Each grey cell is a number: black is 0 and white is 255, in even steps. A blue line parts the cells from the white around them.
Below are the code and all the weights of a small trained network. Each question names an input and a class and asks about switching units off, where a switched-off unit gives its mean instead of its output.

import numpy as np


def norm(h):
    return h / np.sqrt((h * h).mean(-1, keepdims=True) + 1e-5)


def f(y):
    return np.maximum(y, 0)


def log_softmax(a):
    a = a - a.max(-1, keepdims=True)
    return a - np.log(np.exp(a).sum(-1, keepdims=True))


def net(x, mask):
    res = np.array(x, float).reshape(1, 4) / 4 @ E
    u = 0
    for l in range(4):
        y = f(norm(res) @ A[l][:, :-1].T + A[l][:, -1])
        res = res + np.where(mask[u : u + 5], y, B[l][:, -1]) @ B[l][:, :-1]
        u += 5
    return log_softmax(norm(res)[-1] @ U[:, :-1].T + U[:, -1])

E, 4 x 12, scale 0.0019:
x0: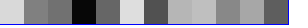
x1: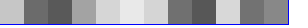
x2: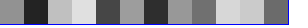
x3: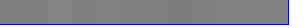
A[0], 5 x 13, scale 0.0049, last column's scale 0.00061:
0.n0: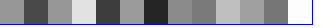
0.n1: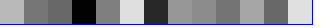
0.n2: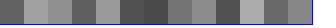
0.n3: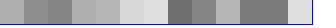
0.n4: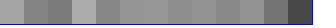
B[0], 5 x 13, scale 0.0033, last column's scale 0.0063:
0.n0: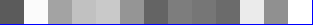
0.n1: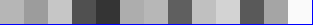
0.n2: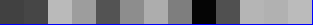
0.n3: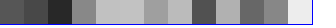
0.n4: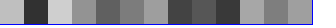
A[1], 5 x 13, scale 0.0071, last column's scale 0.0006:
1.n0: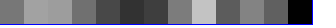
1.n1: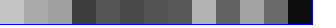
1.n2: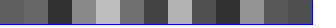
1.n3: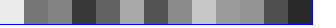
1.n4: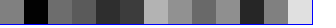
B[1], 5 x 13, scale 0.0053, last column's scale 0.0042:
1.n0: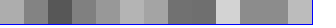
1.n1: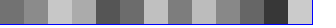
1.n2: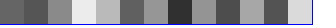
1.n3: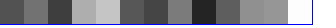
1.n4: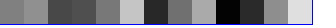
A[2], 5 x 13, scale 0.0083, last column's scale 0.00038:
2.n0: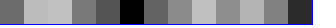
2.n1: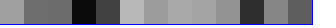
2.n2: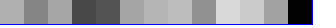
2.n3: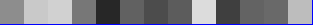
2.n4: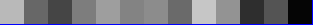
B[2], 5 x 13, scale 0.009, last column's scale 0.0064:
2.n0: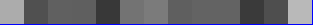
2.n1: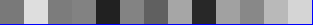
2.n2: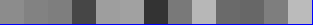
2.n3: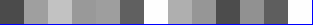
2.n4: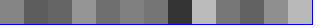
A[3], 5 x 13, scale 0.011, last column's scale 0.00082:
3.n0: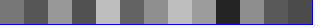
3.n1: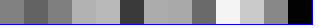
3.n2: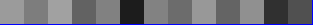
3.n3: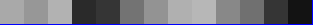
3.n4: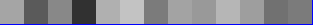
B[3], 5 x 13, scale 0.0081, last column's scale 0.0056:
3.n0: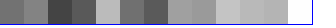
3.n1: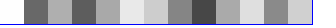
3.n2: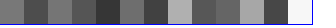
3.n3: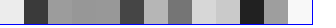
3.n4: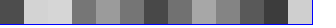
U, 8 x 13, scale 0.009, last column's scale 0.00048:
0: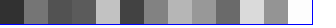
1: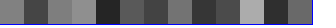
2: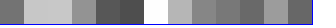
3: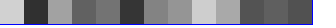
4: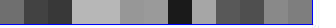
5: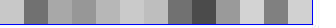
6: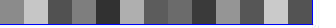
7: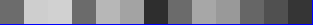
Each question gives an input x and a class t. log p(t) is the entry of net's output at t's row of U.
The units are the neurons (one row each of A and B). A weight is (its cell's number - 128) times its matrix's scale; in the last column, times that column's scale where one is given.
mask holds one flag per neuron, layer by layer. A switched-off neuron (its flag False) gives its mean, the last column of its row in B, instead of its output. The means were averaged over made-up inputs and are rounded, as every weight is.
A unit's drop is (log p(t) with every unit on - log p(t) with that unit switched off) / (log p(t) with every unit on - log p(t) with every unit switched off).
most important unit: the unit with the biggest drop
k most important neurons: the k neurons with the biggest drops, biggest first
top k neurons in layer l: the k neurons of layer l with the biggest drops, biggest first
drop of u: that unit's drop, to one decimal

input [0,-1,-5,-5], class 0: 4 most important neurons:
[0.n1, 0.n3, 0.n0, 3.n0]
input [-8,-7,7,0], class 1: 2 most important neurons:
[2.n0, 0.n1]
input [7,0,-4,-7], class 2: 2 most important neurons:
[0.n1, 1.n1]
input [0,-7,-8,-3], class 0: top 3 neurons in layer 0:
[0.n1, 0.n0, 0.n2]
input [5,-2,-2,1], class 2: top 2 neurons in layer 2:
[2.n3, 2.n1]
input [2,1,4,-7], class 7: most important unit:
0.n0
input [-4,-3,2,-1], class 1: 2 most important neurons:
[0.n1, 0.n3]
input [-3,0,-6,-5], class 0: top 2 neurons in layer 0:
[0.n1, 0.n3]
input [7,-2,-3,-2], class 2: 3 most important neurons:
[0.n1, 0.n0, 1.n1]
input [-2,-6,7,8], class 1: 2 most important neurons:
[2.n0, 0.n1]
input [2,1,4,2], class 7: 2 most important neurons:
[0.n0, 1.n1]
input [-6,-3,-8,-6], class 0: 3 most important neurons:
[0.n1, 0.n0, 3.n0]
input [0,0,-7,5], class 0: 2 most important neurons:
[0.n1, 1.n0]
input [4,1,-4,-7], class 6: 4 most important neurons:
[0.n0, 1.n2, 0.n1, 1.n3]
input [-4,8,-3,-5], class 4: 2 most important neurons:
[0.n0, 0.n1]
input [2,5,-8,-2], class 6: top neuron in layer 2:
[2.n1]
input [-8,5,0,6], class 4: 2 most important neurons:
[0.n0, 0.n1]
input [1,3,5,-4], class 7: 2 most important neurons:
[1.n3, 2.n2]
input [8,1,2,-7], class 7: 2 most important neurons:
[0.n1, 1.n2]
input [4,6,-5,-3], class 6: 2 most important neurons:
[0.n0, 2.n1]
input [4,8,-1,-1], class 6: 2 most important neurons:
[0.n0, 0.n3]
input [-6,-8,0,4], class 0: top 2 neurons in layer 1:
[1.n4, 1.n3]
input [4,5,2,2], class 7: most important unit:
0.n3
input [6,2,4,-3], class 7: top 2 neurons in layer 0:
[0.n1, 0.n0]
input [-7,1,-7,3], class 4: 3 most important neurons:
[0.n1, 0.n0, 2.n3]
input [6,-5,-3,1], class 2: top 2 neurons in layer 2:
[2.n3, 2.n1]
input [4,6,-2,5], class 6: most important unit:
0.n0
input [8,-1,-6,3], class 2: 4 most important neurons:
[0.n1, 1.n1, 0.n3, 0.n0]
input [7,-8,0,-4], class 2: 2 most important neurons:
[0.n0, 1.n1]
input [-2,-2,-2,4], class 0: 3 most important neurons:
[0.n1, 0.n0, 3.n0]
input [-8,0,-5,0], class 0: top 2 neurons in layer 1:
[1.n0, 1.n3]
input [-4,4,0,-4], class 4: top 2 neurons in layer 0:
[0.n0, 0.n1]
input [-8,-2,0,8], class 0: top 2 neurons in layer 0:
[0.n0, 0.n1]
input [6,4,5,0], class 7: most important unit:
2.n2
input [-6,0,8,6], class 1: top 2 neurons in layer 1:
[1.n3, 1.n0]
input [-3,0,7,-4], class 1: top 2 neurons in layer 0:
[0.n3, 0.n1]
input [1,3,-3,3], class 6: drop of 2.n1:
0.3
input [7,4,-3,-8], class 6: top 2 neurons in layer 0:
[0.n0, 0.n1]
